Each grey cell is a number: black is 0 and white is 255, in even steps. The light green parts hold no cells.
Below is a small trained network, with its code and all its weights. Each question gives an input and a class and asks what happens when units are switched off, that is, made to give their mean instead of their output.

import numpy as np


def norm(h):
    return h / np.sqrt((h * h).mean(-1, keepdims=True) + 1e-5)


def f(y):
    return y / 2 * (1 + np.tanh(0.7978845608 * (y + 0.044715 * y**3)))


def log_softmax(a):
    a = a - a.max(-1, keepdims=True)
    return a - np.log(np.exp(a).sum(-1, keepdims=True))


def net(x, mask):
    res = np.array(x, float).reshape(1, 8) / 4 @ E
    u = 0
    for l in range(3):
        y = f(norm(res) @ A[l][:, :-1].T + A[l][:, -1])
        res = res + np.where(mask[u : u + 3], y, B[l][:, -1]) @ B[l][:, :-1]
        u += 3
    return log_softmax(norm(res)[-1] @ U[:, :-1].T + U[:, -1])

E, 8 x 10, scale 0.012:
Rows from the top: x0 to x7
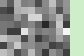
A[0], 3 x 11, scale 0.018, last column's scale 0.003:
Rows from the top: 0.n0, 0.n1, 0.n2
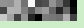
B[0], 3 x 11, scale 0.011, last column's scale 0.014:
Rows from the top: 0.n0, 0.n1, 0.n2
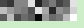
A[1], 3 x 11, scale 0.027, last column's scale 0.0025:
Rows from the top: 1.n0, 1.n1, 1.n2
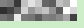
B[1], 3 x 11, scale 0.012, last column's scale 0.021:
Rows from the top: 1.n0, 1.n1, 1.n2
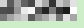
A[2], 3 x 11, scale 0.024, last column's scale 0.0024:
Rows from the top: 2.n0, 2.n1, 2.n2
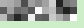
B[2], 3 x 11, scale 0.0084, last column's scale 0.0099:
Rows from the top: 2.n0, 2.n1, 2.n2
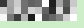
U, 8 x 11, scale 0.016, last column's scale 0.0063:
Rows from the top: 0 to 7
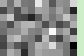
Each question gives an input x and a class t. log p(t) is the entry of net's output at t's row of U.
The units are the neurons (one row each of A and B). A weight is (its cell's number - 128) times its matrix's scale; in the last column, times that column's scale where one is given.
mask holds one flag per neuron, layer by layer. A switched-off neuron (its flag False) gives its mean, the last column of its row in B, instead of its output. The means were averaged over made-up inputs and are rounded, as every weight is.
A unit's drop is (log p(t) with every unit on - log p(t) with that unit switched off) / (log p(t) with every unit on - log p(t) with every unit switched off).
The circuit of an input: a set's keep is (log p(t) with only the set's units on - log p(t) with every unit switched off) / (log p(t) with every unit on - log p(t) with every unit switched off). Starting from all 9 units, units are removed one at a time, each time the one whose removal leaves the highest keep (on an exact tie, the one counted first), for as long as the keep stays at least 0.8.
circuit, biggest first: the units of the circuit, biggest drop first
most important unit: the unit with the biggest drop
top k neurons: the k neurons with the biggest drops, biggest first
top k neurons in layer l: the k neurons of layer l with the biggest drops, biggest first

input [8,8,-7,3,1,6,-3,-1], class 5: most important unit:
1.n2
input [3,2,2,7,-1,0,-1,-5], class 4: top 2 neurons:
1.n2, 1.n1
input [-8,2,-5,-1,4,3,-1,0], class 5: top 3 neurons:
0.n2, 1.n0, 2.n2
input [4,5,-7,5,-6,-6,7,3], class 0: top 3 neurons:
0.n1, 1.n1, 0.n2
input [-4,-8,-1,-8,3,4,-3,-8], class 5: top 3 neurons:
1.n0, 2.n2, 0.n1
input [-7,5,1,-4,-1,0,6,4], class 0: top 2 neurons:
0.n1, 1.n1
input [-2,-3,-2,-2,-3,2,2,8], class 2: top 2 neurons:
1.n1, 2.n2
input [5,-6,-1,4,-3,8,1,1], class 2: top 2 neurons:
1.n1, 2.n2
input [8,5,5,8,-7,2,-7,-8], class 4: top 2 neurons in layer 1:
1.n2, 1.n1
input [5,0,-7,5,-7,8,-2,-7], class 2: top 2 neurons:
1.n1, 0.n2
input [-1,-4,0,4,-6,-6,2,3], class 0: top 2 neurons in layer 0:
0.n2, 0.n1
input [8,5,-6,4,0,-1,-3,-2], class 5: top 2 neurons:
0.n2, 2.n2
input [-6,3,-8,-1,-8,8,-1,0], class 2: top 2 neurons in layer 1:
1.n1, 1.n2
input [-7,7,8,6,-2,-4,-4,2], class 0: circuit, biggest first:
1.n0
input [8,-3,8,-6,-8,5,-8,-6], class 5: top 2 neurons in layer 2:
2.n0, 2.n2
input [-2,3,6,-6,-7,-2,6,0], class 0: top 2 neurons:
0.n1, 1.n1
